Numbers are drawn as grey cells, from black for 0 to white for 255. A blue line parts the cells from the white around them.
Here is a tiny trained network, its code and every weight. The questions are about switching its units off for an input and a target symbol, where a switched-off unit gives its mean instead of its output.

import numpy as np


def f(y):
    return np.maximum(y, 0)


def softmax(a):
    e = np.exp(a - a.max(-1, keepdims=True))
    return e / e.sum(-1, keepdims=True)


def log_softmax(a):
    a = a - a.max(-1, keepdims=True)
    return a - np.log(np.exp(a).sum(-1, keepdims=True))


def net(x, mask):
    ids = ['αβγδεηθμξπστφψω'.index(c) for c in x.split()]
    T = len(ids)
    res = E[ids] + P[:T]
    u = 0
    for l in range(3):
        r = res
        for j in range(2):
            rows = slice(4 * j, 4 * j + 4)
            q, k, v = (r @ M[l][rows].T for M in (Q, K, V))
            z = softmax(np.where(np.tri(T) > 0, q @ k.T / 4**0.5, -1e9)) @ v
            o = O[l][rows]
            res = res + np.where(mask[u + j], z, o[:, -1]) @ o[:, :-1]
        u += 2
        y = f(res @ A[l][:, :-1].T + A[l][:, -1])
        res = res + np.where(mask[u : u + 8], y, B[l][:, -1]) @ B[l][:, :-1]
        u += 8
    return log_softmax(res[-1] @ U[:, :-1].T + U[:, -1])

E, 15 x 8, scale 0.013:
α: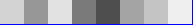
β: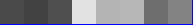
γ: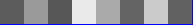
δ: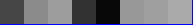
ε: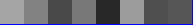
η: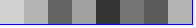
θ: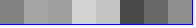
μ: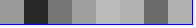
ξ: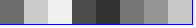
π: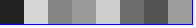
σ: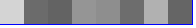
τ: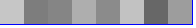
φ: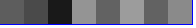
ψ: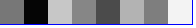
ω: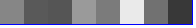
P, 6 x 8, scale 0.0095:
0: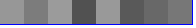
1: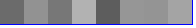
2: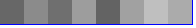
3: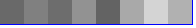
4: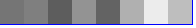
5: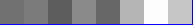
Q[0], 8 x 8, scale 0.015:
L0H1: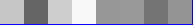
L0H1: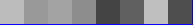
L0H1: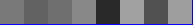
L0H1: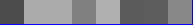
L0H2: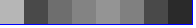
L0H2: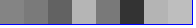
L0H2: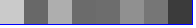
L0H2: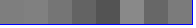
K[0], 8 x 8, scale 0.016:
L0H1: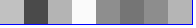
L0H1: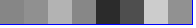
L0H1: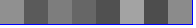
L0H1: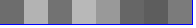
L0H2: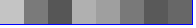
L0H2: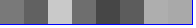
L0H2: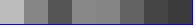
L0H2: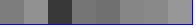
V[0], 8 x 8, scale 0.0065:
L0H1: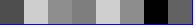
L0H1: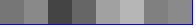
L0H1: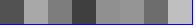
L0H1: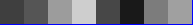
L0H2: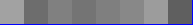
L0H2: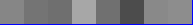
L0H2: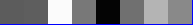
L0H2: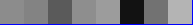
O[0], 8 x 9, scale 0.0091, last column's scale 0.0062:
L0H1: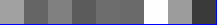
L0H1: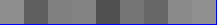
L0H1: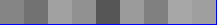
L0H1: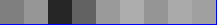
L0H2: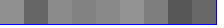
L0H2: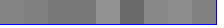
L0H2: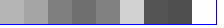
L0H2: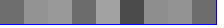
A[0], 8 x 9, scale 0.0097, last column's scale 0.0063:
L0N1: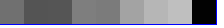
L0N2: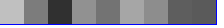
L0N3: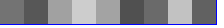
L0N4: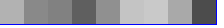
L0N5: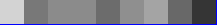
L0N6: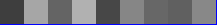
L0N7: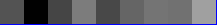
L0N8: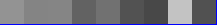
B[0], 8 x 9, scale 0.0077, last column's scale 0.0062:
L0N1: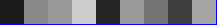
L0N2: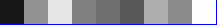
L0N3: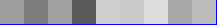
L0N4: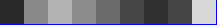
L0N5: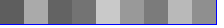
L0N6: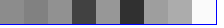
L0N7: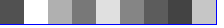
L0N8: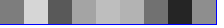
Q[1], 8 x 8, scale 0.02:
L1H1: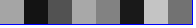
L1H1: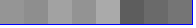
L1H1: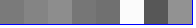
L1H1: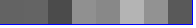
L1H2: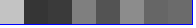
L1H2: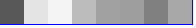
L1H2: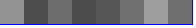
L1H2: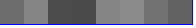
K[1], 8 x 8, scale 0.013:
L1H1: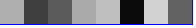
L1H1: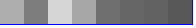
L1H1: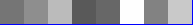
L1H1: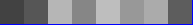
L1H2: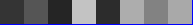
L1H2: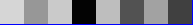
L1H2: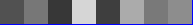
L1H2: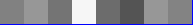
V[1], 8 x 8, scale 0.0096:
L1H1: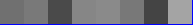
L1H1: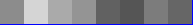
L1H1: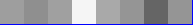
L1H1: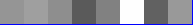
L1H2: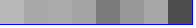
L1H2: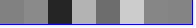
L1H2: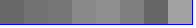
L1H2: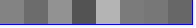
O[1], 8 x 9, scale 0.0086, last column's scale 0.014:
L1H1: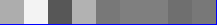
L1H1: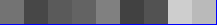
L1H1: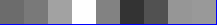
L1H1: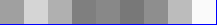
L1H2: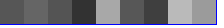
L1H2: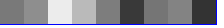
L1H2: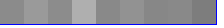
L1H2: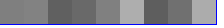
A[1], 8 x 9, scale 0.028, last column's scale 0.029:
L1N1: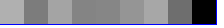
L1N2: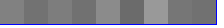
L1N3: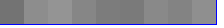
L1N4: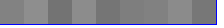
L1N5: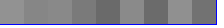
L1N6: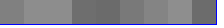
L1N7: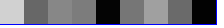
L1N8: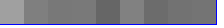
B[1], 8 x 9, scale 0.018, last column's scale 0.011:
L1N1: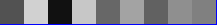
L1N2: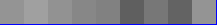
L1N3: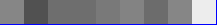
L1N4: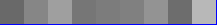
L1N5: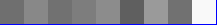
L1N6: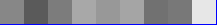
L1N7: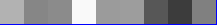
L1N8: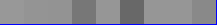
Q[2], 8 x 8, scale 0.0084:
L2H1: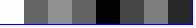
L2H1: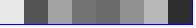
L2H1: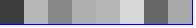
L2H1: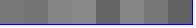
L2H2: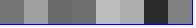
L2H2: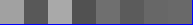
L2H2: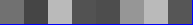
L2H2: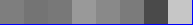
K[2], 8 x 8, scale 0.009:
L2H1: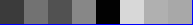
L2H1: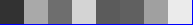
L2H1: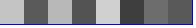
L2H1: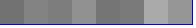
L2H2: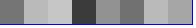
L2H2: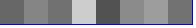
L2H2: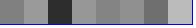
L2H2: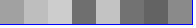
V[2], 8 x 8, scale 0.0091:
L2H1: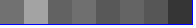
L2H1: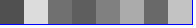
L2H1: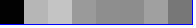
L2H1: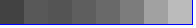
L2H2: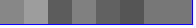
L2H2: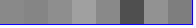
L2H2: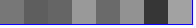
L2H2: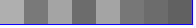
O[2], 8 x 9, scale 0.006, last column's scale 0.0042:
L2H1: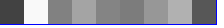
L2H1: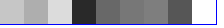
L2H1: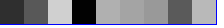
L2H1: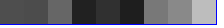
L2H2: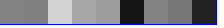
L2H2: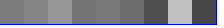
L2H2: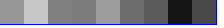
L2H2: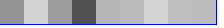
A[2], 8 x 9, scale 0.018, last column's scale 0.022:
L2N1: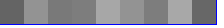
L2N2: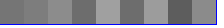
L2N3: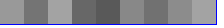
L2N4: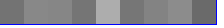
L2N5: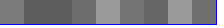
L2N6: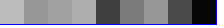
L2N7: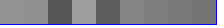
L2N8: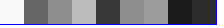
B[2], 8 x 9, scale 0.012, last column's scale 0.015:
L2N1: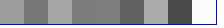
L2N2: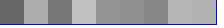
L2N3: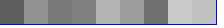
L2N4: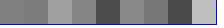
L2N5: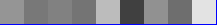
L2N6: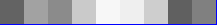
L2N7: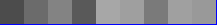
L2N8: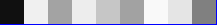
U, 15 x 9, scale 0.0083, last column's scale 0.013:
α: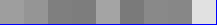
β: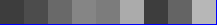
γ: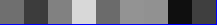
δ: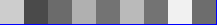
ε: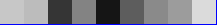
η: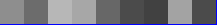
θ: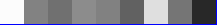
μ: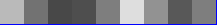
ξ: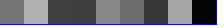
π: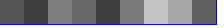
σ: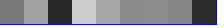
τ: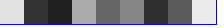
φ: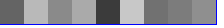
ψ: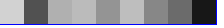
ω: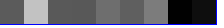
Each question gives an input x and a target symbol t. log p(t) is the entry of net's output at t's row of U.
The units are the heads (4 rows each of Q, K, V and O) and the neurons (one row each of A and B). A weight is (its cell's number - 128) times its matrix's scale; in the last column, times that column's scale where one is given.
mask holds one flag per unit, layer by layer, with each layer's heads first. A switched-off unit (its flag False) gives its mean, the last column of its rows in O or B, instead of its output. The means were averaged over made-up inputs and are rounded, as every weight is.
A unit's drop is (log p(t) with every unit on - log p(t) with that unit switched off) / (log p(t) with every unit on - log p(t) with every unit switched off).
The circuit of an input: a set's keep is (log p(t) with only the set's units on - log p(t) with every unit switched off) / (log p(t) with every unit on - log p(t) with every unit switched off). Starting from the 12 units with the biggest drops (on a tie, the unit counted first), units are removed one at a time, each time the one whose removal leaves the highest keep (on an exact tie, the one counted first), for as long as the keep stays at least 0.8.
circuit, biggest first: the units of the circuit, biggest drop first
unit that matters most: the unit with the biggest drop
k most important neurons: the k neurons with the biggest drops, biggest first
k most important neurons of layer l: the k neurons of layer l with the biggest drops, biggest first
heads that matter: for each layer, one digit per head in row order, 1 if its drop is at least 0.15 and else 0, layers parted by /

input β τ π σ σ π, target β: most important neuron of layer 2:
(L2N1)
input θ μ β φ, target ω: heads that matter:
00 / 11 / 00
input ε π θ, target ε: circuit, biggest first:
(L2H1 L1N6 L1H1)
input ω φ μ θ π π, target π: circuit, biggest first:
(L0H2 L0H1)
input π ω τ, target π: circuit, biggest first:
(L0H2 L2H1)
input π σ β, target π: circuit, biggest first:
(L0H2 L2H1)
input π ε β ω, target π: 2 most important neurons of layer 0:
(L0N7 L0N3)
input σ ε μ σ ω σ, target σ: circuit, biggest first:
(L2H1 L1H1 L0H1)
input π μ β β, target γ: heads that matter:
11 / 10 / 00
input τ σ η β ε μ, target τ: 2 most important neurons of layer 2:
(L2N3 L2N2)
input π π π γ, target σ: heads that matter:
11 / 11 / 00
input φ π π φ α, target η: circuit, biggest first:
(L1H1 L0H1)
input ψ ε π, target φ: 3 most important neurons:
(L2N5 L1N4 L0N2)
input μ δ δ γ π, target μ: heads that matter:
00 / 10 / 00
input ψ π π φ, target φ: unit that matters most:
L1H1
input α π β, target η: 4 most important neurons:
(L0N2 L0N6 L1N5 L0N3)
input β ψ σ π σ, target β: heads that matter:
01 / 00 / 10
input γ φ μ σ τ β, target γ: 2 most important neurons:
(L2N1 L1N2)
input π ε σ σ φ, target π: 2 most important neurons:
(L1N2 L1N6)
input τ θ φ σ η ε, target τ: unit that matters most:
L2H1
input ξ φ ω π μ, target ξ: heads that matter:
10 / 11 / 10
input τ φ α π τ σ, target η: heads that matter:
00 / 10 / 00
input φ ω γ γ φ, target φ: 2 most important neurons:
(L0N7 L2N5)
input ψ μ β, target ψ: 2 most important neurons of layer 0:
(L0N2 L0N6)
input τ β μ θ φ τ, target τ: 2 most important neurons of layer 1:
(L1N6 L1N4)
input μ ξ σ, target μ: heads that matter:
11 / 01 / 11
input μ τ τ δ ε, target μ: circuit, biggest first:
(L1H1)
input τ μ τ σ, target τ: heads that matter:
11 / 10 / 10
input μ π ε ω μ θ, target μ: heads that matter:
01 / 01 / 11
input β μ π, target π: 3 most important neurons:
(L1N6 L0N7 L0N3)
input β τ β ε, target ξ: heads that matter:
11 / 00 / 00
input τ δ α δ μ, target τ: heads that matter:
11 / 10 / 11
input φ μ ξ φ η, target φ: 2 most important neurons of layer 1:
(L1N4 L1N6)
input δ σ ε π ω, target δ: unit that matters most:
L2H1
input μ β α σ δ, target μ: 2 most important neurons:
(L1N6 L0N7)
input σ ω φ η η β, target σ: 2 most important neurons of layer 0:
(L0N1 L0N2)
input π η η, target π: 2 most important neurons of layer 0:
(L0N3 L0N6)
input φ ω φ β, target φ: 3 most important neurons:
(L0N7 L2N5 L1N6)
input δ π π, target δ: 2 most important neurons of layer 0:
(L0N2 L0N7)
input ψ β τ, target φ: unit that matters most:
L2N5
